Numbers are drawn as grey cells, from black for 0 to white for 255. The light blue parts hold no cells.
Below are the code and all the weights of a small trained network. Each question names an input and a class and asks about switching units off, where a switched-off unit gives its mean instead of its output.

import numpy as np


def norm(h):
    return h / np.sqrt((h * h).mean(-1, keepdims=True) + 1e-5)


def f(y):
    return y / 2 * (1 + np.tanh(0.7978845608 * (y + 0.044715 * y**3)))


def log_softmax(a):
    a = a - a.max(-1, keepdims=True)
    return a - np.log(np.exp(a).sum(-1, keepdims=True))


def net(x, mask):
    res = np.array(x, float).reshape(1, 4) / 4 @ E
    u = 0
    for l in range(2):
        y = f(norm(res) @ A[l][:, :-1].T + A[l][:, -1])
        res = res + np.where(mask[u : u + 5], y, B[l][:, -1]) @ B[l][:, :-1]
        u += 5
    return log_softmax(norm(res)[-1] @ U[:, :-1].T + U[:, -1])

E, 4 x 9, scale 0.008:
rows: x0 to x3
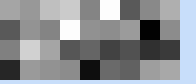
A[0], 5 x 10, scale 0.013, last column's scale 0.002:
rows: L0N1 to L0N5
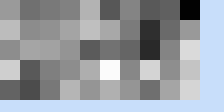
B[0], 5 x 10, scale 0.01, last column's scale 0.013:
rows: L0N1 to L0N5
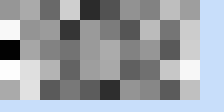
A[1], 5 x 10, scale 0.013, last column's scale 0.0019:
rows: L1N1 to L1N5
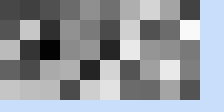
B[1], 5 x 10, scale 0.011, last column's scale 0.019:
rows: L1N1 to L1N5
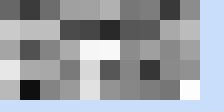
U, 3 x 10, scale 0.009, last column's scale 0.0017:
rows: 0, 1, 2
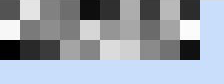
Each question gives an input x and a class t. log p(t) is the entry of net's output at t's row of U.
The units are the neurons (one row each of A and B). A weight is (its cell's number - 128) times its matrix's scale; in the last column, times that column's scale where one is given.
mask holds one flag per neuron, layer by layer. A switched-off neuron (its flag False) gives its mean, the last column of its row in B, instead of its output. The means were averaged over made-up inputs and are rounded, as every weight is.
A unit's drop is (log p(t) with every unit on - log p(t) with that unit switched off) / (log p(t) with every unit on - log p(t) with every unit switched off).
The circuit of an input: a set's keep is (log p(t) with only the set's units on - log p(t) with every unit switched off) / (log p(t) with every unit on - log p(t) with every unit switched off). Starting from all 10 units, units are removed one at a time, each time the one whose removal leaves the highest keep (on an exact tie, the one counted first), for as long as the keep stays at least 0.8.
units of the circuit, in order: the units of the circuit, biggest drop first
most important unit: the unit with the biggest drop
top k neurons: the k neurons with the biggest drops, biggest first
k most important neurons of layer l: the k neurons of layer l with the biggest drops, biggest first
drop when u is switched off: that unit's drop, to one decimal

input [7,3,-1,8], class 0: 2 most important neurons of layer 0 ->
(L0N4; L0N2)
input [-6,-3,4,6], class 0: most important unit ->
L1N5
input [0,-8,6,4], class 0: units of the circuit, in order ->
(L0N4; L1N5)
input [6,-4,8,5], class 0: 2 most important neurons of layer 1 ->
(L1N5; L1N3)
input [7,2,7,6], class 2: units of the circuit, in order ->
(L0N3; L0N4)
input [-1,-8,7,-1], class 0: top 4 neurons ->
(L0N4; L1N5; L0N2; L1N3)
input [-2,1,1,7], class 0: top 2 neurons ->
(L0N4; L1N5)
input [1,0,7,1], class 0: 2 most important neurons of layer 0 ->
(L0N4; L0N3)
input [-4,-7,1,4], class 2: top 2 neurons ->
(L0N4; L0N5)
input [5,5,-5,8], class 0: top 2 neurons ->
(L0N5; L1N5)
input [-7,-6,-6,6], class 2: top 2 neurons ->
(L0N4; L1N1)
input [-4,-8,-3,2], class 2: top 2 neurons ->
(L0N4; L0N2)
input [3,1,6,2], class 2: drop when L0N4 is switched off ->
0.2
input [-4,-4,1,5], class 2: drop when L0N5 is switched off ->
0.8
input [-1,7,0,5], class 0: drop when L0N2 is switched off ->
0.0
